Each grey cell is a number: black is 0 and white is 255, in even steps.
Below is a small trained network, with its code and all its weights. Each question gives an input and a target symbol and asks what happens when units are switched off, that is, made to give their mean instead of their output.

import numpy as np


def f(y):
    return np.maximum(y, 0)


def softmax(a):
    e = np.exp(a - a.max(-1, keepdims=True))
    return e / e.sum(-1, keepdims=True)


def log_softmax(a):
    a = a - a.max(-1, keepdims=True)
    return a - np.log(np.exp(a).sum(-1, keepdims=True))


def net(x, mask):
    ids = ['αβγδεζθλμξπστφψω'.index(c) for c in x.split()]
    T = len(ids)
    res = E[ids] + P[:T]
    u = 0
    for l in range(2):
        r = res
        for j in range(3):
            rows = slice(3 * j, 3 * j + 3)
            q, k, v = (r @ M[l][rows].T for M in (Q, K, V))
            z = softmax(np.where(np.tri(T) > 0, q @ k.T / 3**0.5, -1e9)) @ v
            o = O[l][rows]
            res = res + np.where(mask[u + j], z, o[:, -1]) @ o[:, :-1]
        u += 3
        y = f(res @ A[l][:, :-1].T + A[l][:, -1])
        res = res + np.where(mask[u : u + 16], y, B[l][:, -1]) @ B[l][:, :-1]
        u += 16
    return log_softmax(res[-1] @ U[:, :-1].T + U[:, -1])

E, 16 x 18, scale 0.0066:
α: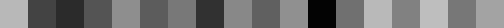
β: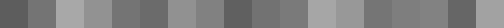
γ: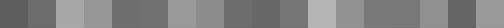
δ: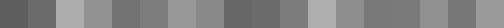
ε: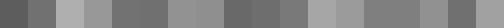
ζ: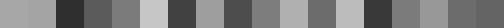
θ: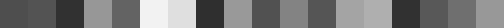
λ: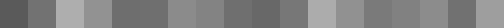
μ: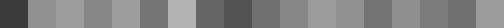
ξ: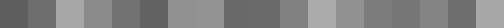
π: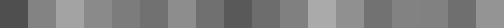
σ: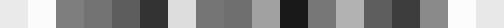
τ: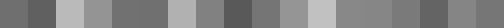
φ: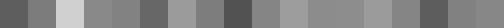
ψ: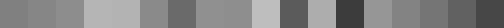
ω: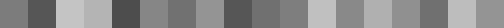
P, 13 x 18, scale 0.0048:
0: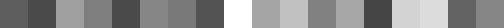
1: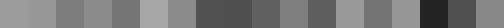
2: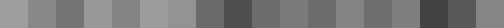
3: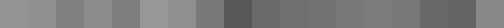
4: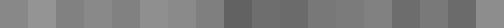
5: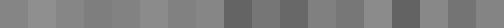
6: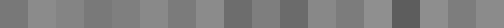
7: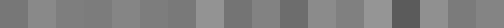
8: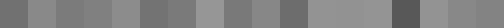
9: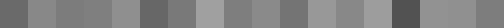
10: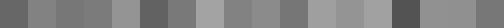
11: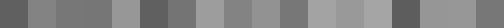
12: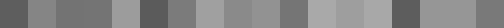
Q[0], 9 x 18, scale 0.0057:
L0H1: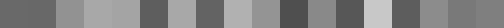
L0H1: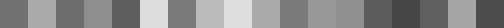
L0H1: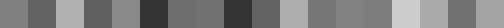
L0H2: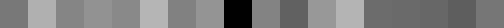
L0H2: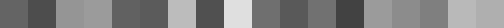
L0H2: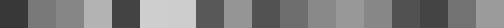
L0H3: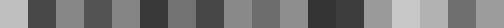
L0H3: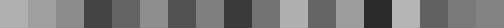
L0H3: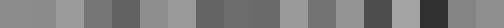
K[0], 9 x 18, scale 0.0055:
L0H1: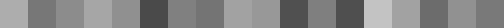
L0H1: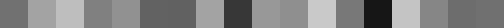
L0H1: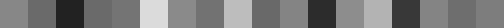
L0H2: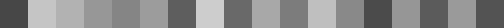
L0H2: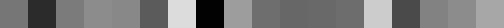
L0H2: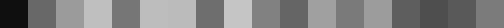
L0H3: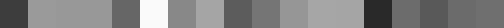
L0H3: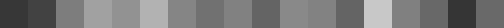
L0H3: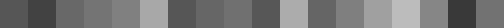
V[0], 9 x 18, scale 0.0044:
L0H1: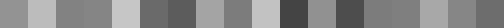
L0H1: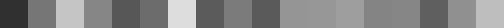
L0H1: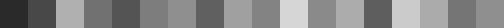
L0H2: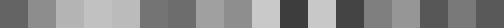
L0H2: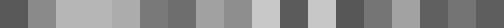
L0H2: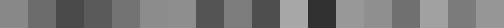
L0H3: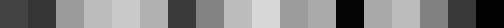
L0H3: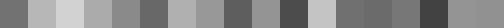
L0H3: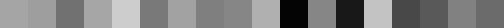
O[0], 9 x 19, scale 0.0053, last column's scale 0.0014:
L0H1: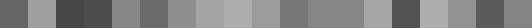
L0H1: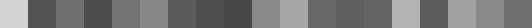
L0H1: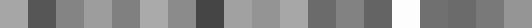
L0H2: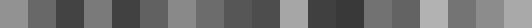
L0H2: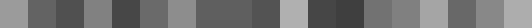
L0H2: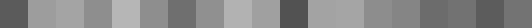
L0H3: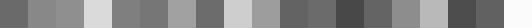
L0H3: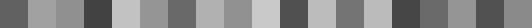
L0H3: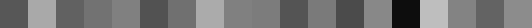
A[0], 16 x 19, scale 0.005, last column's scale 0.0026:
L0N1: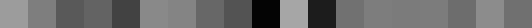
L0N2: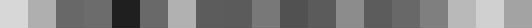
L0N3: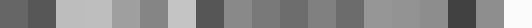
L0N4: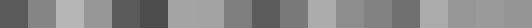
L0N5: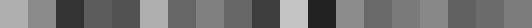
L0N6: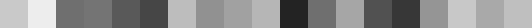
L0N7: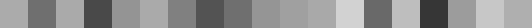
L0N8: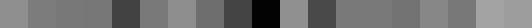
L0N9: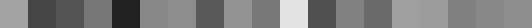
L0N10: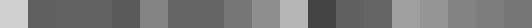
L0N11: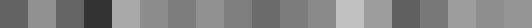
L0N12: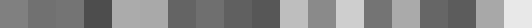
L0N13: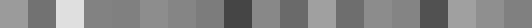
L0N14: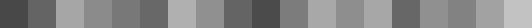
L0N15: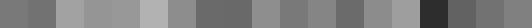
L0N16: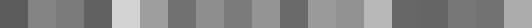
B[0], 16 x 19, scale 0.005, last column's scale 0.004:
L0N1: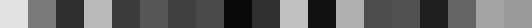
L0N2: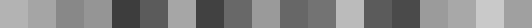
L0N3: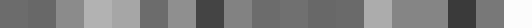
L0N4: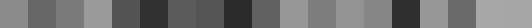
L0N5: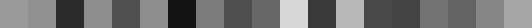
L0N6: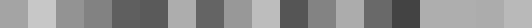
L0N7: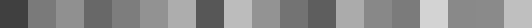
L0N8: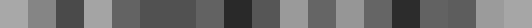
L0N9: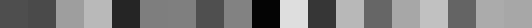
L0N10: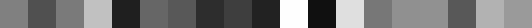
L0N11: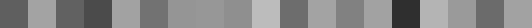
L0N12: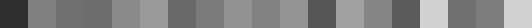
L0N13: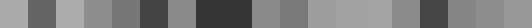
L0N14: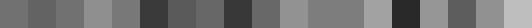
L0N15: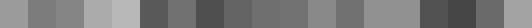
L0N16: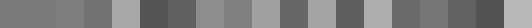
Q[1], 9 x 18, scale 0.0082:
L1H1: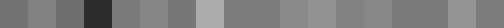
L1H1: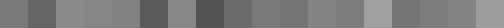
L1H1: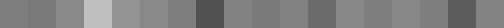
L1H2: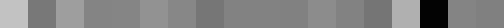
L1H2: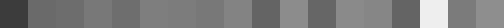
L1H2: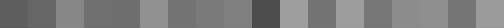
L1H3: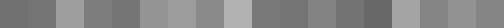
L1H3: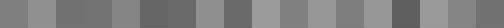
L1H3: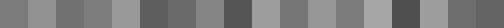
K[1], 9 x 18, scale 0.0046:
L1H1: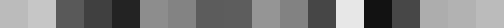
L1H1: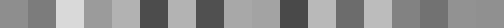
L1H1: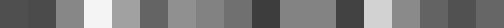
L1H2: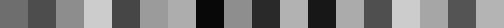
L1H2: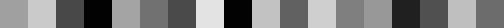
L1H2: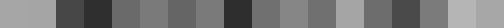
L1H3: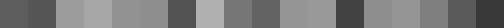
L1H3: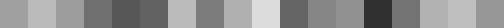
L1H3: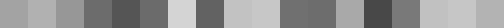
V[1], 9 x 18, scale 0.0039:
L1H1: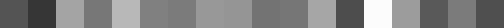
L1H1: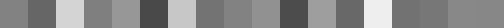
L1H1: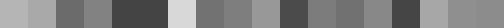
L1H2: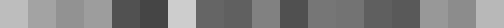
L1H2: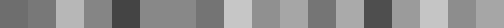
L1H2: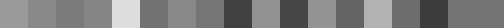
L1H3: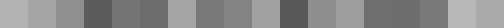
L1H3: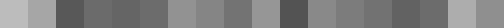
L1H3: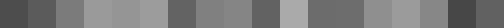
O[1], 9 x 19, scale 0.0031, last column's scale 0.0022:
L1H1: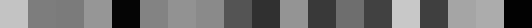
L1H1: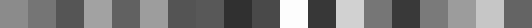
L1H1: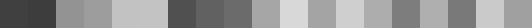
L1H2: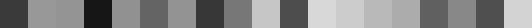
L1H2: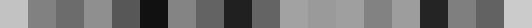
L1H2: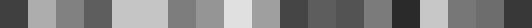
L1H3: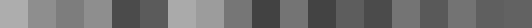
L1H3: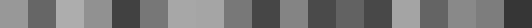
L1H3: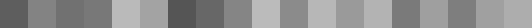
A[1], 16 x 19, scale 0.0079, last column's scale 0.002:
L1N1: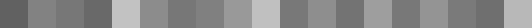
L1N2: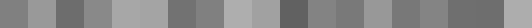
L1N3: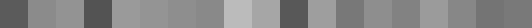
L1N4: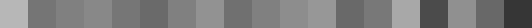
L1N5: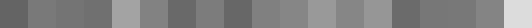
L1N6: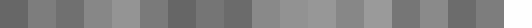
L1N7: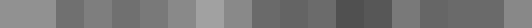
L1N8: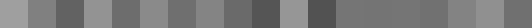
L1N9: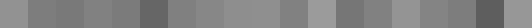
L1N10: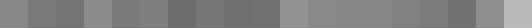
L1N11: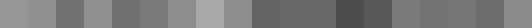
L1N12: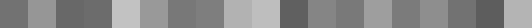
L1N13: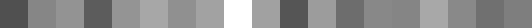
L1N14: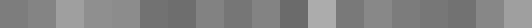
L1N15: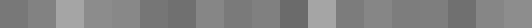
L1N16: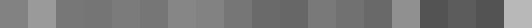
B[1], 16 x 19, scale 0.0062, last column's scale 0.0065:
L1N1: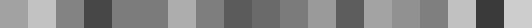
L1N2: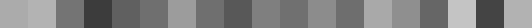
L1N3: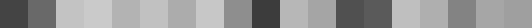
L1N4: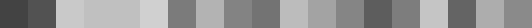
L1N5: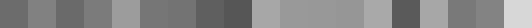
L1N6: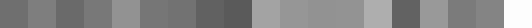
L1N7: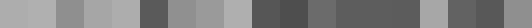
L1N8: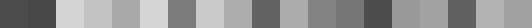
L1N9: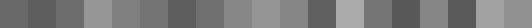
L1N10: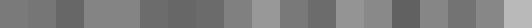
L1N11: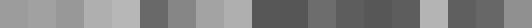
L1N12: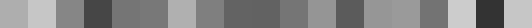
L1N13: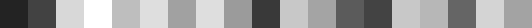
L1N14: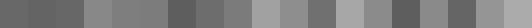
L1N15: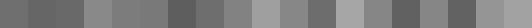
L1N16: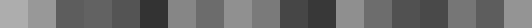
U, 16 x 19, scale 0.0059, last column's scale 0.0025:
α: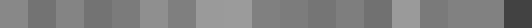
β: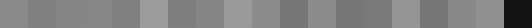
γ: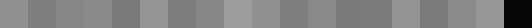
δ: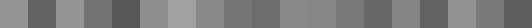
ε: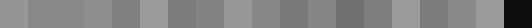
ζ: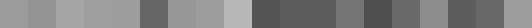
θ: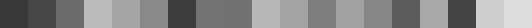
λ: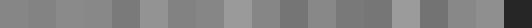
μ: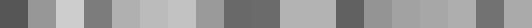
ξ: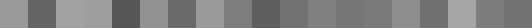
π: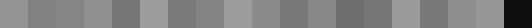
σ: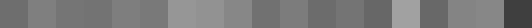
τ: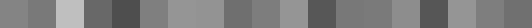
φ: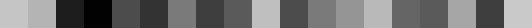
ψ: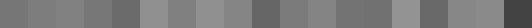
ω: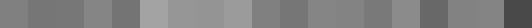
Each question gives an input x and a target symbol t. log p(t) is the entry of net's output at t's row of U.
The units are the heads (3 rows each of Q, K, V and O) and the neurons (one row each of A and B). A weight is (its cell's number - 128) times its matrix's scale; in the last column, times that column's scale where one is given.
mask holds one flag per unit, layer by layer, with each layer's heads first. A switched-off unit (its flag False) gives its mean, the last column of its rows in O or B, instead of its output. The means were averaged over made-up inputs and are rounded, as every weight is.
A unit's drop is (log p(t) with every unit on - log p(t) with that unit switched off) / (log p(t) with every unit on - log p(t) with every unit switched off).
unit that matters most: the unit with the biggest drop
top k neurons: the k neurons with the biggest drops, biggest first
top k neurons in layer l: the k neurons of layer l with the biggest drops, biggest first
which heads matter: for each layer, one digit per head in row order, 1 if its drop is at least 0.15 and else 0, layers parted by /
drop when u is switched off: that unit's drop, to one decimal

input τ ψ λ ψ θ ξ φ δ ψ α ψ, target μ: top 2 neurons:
[L1N13, L1N3]
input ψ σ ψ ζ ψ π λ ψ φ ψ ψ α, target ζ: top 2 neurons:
[L0N6, L0N2]
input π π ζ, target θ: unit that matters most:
L0H3
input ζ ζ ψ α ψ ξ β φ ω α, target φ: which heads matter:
111 / 011
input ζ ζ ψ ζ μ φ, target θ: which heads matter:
000 / 101
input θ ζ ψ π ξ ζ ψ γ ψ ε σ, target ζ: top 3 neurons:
[L0N2, L0N6, L1N11]
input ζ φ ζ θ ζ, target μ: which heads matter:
010 / 101
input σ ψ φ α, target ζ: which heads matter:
001 / 001
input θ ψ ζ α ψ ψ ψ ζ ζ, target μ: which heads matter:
100 / 110
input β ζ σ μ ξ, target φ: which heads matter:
001 / 110
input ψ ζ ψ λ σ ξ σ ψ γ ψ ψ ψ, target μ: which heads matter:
101 / 110
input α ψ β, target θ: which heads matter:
001 / 001
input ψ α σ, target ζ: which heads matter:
000 / 001
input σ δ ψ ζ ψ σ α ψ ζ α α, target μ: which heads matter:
111 / 110
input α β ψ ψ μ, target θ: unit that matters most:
L0H2
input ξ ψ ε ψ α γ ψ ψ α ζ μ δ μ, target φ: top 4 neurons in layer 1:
[L1N13, L1N8, L1N1, L1N4]
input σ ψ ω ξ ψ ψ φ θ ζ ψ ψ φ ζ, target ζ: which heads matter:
010 / 001
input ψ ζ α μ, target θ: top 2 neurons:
[L1N12, L1N2]
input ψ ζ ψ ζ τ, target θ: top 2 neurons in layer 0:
[L0N14, L0N4]
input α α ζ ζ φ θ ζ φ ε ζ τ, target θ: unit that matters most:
L1N12
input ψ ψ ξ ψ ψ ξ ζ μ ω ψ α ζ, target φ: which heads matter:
110 / 100
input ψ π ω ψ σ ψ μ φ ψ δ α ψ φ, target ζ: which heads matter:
000 / 001
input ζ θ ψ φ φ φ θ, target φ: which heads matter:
111 / 111
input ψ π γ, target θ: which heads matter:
010 / 001
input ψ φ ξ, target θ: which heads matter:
010 / 001
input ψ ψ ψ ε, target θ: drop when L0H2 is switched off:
0.6
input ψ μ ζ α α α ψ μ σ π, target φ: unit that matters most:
L1H2
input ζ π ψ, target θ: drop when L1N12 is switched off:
0.1
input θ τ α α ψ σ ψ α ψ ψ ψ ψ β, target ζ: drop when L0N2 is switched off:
0.1
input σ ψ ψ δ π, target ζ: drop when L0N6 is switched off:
0.2
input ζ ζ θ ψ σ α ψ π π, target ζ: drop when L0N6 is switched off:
0.5
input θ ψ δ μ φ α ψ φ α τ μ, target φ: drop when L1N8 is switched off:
0.3
